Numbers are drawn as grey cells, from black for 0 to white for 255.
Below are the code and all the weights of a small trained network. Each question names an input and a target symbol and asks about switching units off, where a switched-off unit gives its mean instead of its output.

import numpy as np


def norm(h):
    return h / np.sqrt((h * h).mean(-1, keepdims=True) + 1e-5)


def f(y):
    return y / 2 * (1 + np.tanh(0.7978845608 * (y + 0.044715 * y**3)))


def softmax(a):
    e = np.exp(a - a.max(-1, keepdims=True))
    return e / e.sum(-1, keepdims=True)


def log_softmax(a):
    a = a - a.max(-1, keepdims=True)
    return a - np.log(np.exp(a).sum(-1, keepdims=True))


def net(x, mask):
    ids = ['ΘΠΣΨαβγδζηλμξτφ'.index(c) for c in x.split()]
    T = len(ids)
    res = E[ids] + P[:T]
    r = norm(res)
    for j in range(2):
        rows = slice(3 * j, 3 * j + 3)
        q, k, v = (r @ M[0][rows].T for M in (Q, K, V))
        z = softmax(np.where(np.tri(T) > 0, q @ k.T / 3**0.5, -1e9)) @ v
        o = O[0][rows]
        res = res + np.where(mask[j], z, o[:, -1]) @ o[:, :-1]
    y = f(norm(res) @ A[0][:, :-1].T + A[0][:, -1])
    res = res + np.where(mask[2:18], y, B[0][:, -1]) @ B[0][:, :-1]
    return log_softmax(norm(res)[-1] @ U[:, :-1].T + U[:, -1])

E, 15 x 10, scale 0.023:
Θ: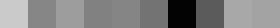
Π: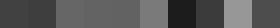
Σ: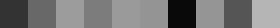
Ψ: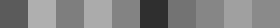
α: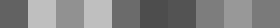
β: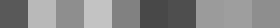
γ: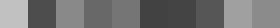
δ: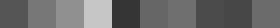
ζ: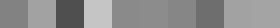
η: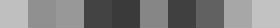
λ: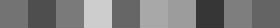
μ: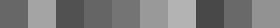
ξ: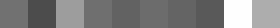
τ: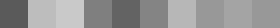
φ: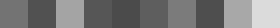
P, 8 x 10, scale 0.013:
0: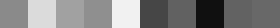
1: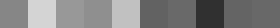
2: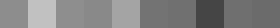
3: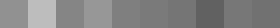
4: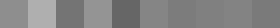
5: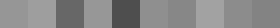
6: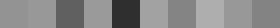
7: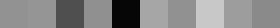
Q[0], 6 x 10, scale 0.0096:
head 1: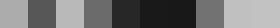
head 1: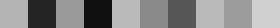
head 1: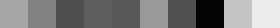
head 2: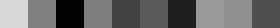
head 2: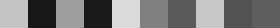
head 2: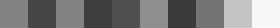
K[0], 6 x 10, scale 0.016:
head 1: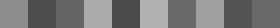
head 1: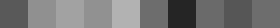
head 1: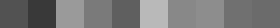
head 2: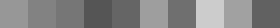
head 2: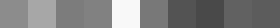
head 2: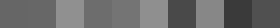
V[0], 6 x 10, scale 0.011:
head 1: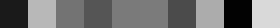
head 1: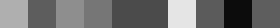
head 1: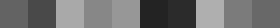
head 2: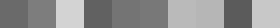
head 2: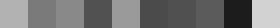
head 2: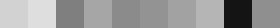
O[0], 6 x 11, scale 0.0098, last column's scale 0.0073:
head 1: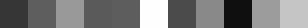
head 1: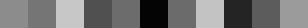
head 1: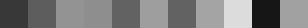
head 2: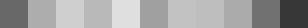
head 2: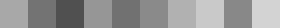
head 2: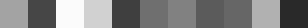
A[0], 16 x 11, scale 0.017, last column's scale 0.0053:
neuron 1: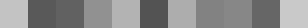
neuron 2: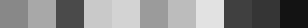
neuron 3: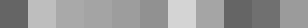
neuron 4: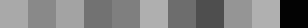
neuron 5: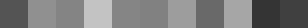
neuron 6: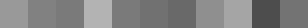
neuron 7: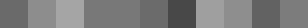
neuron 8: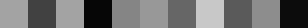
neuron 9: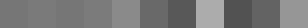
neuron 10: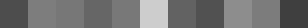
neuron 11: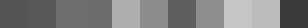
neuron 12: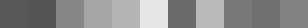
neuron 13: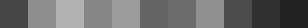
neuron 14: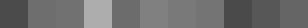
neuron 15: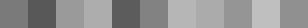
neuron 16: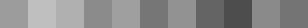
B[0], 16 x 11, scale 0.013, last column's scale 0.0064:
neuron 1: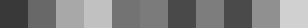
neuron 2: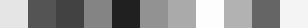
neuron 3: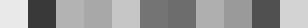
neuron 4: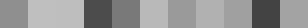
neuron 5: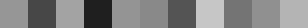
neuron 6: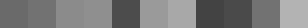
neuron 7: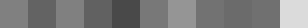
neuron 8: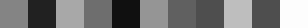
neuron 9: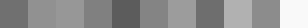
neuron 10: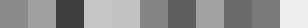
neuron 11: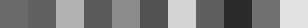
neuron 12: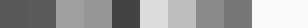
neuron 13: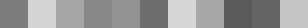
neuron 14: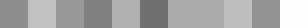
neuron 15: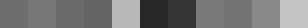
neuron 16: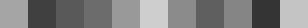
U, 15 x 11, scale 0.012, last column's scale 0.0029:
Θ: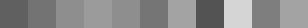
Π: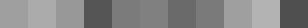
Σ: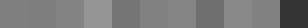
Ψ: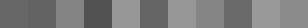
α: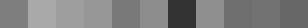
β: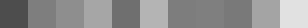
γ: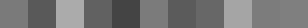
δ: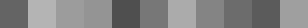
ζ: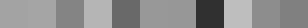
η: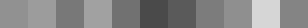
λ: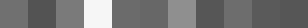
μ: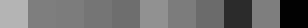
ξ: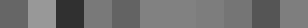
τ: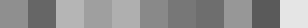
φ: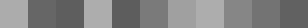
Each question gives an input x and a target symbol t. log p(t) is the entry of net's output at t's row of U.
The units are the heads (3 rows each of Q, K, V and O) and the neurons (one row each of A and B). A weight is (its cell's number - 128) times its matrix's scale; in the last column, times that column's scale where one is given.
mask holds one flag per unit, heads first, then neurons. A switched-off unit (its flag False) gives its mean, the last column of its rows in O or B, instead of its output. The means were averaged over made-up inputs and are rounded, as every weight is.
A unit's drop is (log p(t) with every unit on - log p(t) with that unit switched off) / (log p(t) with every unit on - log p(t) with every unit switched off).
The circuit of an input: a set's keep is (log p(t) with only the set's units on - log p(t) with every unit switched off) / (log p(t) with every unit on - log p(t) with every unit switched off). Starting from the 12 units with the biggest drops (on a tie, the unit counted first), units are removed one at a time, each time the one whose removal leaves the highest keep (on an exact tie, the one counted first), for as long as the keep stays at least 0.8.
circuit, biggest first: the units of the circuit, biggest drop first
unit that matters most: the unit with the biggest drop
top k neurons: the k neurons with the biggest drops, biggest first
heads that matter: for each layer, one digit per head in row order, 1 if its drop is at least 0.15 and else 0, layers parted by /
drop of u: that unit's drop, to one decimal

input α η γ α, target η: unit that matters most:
head 2
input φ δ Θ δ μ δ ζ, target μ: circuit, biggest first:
head 1; head 2
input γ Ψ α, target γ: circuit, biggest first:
head 1; neuron 5; head 2
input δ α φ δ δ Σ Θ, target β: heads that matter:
10
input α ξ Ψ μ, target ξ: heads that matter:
01
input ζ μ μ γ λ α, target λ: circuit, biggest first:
head 1; neuron 1; neuron 16; head 2
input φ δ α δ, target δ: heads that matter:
10
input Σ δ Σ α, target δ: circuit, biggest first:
neuron 13; head 1
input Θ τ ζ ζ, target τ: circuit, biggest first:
head 2; neuron 3
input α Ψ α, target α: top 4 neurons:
neuron 5; neuron 10; neuron 12; neuron 2
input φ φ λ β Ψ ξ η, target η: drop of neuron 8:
0.1
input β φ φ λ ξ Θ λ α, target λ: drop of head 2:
0.2
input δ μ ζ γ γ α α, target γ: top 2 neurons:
neuron 5; neuron 6
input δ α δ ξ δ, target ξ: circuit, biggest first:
head 2
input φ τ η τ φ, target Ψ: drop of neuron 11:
0.3
